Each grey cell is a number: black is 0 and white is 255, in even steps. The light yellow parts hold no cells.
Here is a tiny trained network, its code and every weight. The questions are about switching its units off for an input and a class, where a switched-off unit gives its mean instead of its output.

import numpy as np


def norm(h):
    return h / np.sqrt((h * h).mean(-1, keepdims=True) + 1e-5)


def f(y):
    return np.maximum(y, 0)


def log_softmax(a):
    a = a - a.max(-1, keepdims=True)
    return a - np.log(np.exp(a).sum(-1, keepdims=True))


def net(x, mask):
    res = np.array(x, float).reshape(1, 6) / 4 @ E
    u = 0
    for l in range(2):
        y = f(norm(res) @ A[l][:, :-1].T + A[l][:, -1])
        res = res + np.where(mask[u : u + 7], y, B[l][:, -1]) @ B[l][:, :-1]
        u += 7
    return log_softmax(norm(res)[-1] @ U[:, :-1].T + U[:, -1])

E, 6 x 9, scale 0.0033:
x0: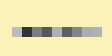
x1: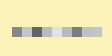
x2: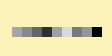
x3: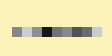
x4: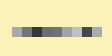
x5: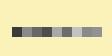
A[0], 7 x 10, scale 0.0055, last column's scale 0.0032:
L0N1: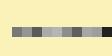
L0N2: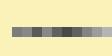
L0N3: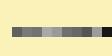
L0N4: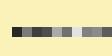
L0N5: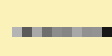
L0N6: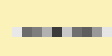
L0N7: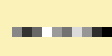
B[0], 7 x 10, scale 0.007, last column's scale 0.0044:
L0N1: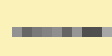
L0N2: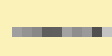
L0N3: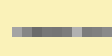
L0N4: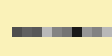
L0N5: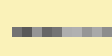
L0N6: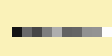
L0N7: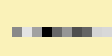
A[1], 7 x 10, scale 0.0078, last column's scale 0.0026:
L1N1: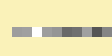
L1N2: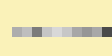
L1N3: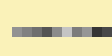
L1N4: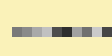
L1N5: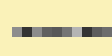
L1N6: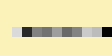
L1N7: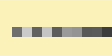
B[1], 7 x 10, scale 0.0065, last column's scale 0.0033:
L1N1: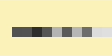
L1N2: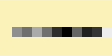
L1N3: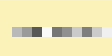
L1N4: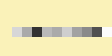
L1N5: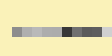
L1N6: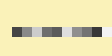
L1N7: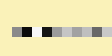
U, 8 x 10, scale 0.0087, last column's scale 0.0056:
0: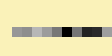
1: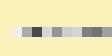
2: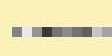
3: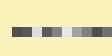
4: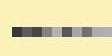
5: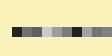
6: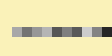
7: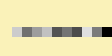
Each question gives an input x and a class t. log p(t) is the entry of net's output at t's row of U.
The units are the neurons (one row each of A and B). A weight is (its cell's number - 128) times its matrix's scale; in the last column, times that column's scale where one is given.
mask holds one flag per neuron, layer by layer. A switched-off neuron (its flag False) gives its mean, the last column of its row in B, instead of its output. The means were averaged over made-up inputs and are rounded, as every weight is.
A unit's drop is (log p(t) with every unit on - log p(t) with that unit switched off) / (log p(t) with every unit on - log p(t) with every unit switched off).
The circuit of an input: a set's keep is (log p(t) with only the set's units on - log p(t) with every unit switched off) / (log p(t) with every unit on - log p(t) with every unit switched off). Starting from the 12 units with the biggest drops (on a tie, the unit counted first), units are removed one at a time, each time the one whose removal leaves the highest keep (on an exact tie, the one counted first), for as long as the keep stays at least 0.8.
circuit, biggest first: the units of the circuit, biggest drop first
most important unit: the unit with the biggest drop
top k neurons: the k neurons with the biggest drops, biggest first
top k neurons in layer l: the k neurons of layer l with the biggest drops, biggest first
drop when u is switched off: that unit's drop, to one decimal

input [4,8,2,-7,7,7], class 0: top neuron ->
L1N2
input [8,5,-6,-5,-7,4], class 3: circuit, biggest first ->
L1N6, L0N6
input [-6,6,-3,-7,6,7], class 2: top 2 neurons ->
L0N7, L0N6
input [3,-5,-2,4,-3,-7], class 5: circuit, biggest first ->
L0N6, L1N2
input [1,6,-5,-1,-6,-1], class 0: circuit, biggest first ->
L1N2, L0N6
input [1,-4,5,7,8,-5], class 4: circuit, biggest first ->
L0N6, L0N7
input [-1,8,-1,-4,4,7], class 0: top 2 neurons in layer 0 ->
L0N6, L0N1
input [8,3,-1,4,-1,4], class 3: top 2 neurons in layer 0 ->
L0N6, L0N7
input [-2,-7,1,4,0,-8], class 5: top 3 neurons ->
L0N6, L1N2, L0N1
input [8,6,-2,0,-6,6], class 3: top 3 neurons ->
L1N6, L0N6, L1N5
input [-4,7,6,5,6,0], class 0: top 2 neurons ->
L1N2, L0N7
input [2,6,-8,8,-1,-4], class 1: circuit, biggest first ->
L1N4, L0N7
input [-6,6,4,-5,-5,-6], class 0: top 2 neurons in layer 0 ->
L0N2, L0N4
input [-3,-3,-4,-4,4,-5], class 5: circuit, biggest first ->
L0N6
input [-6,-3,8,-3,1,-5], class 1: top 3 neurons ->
L1N3, L1N6, L0N4
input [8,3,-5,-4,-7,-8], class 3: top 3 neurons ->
L1N6, L0N4, L1N3
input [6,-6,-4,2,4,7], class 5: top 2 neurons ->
L0N4, L1N2
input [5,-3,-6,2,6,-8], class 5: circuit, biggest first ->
L0N6, L1N1
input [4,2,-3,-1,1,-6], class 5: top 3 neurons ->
L0N6, L1N1, L1N7
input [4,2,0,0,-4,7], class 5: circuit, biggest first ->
L0N4
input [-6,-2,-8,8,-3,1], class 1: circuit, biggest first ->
L1N4, L0N7
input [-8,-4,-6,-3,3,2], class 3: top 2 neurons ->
L1N7, L1N3
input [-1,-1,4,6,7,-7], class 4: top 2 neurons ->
L0N6, L0N7
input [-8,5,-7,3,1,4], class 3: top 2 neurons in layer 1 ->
L1N7, L1N3
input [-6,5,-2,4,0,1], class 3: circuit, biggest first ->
L1N7, L0N7
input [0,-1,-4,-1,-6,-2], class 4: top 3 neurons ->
L1N1, L0N2, L1N3
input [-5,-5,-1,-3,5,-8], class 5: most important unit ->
L0N6
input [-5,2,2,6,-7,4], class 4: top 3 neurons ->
L1N1, L0N7, L0N6
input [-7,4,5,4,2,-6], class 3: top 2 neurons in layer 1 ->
L1N7, L1N4
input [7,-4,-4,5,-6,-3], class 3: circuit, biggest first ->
L1N6, L0N7, L1N2
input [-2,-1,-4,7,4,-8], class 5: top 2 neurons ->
L0N6, L0N7
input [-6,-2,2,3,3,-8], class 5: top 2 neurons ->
L0N6, L1N6
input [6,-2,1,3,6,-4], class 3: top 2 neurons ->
L1N6, L0N5
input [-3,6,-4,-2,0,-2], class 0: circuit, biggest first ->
L1N2
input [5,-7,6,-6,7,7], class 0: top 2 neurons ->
L1N5, L0N6
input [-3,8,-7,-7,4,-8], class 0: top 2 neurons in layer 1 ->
L1N2, L1N3
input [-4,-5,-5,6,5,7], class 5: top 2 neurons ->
L0N4, L0N7
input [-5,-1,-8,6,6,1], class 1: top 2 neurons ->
L1N4, L0N7
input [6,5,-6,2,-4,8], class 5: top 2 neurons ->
L0N4, L1N3
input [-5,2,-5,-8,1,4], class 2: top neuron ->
L0N7
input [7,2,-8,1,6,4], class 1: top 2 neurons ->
L1N4, L0N6
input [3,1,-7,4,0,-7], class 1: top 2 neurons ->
L1N4, L0N7
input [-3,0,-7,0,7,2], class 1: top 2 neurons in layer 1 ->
L1N4, L1N1
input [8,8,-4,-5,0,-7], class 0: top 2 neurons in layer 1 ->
L1N2, L1N7
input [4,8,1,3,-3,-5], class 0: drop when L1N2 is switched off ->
0.7
